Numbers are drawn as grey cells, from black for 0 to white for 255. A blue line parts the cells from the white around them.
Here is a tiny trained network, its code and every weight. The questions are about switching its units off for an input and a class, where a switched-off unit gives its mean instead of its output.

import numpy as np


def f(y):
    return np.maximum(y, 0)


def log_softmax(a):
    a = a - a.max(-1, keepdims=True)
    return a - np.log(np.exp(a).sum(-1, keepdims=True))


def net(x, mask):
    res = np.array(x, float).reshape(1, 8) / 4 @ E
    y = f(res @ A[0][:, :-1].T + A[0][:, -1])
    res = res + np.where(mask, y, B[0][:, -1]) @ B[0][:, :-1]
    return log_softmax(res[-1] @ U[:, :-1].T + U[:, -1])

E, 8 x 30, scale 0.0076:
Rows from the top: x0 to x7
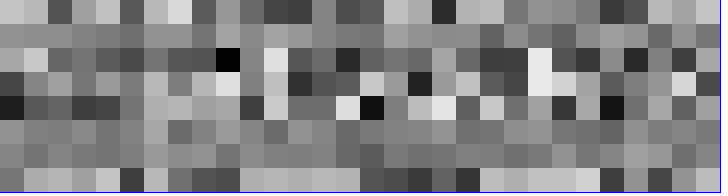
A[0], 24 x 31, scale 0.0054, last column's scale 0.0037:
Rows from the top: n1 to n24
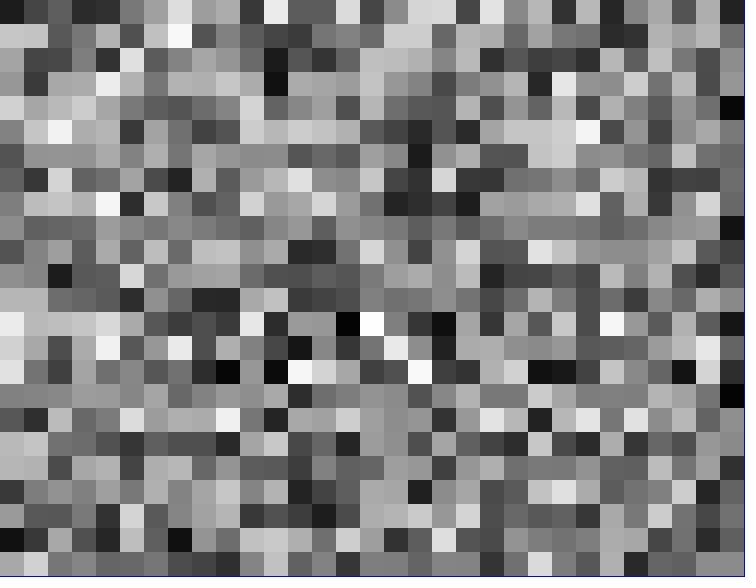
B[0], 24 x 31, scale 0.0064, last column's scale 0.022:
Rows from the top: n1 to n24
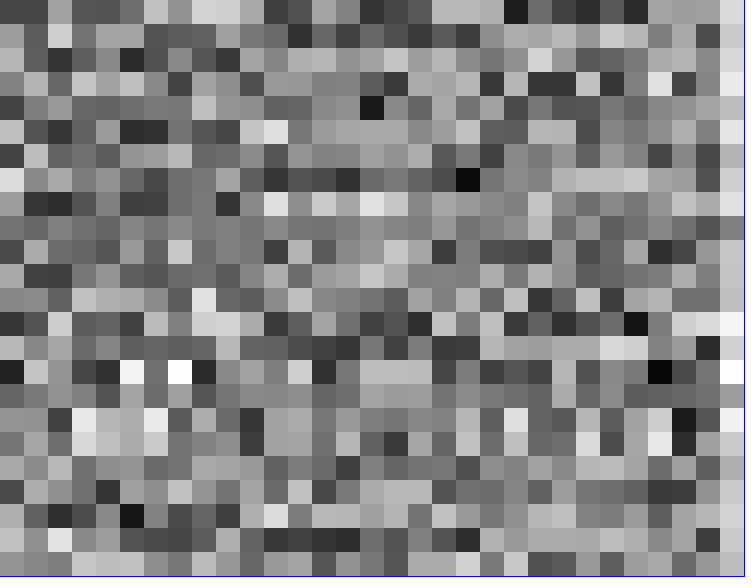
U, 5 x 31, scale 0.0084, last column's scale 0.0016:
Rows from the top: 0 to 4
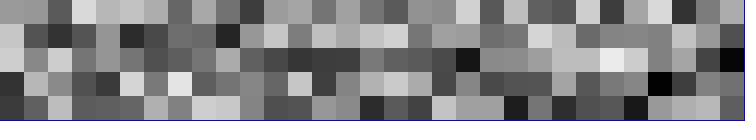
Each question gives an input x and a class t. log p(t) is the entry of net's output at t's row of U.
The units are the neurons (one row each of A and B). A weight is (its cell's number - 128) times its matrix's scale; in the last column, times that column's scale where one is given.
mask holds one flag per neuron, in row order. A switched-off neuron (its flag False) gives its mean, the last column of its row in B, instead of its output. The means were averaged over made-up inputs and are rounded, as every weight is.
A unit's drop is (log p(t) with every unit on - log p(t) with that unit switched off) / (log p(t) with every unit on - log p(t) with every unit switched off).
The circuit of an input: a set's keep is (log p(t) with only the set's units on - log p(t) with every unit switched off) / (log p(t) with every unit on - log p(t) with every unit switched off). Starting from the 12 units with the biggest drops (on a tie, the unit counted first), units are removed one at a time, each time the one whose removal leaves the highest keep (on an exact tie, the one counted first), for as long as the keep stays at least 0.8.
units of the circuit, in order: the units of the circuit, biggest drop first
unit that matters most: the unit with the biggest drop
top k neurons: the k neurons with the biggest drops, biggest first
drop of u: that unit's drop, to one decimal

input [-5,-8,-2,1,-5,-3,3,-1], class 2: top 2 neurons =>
n8, n1
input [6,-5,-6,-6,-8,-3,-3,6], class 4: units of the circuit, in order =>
n14
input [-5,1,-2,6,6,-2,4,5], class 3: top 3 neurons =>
n14, n21, n11
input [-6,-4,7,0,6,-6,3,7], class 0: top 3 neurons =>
n19, n13, n24
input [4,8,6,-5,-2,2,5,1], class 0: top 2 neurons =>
n19, n13
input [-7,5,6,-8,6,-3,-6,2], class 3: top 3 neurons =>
n16, n15, n2
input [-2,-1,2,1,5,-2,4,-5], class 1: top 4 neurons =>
n14, n22, n12, n3
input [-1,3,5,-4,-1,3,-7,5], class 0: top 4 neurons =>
n19, n24, n13, n22
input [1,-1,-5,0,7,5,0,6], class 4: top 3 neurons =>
n1, n22, n3
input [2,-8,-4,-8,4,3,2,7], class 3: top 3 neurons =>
n16, n22, n3
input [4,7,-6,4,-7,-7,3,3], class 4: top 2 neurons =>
n14, n5
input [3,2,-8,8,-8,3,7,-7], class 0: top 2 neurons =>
n4, n18
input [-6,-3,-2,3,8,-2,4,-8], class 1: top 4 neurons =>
n22, n14, n3, n12
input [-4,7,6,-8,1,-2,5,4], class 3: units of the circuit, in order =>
n16
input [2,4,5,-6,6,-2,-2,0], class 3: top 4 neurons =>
n16, n14, n18, n4
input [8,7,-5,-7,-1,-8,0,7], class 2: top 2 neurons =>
n15, n2
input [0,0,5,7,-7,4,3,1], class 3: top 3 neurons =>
n11, n21, n7
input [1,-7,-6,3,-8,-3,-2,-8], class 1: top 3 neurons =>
n3, n22, n12
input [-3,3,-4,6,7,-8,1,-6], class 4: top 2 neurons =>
n1, n16
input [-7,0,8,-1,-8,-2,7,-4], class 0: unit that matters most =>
n19
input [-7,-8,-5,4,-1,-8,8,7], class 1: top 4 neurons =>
n6, n9, n15, n2
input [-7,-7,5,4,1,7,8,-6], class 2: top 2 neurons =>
n23, n8
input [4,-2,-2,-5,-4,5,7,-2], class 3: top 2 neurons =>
n16, n23
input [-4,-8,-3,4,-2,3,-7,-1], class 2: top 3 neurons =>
n16, n23, n8
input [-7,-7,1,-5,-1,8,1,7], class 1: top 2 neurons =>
n6, n9
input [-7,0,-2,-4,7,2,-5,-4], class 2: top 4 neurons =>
n23, n14, n8, n5
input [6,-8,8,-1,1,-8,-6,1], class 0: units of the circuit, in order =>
n19
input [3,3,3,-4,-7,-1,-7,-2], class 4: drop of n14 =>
1.1
